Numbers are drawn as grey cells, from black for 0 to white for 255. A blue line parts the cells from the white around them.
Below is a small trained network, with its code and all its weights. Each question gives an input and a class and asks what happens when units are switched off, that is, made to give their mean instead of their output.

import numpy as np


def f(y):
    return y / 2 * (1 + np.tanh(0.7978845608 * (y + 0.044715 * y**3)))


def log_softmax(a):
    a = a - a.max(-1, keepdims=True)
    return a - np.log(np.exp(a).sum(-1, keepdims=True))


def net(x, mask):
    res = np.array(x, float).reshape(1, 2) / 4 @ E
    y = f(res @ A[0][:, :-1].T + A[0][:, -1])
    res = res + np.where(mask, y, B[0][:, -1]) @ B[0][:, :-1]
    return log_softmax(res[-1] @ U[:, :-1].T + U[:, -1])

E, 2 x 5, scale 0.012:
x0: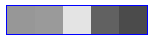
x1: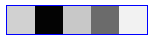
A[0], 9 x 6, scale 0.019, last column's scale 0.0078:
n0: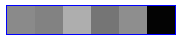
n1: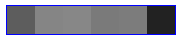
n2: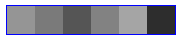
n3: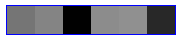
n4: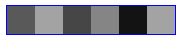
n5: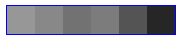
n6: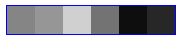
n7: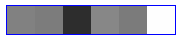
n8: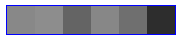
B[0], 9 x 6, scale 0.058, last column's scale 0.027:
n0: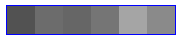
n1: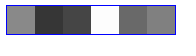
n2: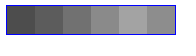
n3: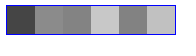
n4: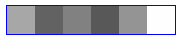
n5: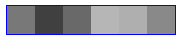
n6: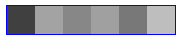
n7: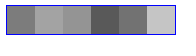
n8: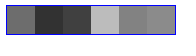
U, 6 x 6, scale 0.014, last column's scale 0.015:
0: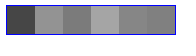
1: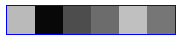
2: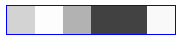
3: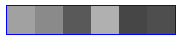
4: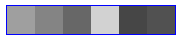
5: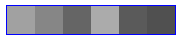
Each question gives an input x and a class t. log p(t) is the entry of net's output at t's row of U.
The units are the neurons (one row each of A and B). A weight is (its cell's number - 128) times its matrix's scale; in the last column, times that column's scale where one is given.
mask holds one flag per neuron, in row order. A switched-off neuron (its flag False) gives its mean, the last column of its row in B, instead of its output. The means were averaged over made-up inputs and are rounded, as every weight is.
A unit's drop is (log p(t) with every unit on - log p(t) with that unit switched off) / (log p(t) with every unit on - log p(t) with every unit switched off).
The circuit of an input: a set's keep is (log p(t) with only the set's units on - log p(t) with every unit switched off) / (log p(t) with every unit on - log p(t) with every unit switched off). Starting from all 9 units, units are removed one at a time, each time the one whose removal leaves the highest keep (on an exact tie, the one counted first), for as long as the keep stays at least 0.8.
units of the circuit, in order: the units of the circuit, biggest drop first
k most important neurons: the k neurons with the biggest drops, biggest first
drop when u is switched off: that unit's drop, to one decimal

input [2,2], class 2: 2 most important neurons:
n3, n4
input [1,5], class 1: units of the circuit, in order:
n6
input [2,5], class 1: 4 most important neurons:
n6, n7, n3, n0
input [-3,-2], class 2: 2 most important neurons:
n6, n7
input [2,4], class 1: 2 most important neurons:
n7, n6
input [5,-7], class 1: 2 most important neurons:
n4, n3
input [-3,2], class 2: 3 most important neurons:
n3, n6, n4
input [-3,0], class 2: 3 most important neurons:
n6, n8, n5
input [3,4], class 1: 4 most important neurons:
n7, n6, n3, n0
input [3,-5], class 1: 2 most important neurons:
n4, n3
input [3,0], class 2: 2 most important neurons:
n3, n8
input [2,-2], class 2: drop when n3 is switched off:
0.5
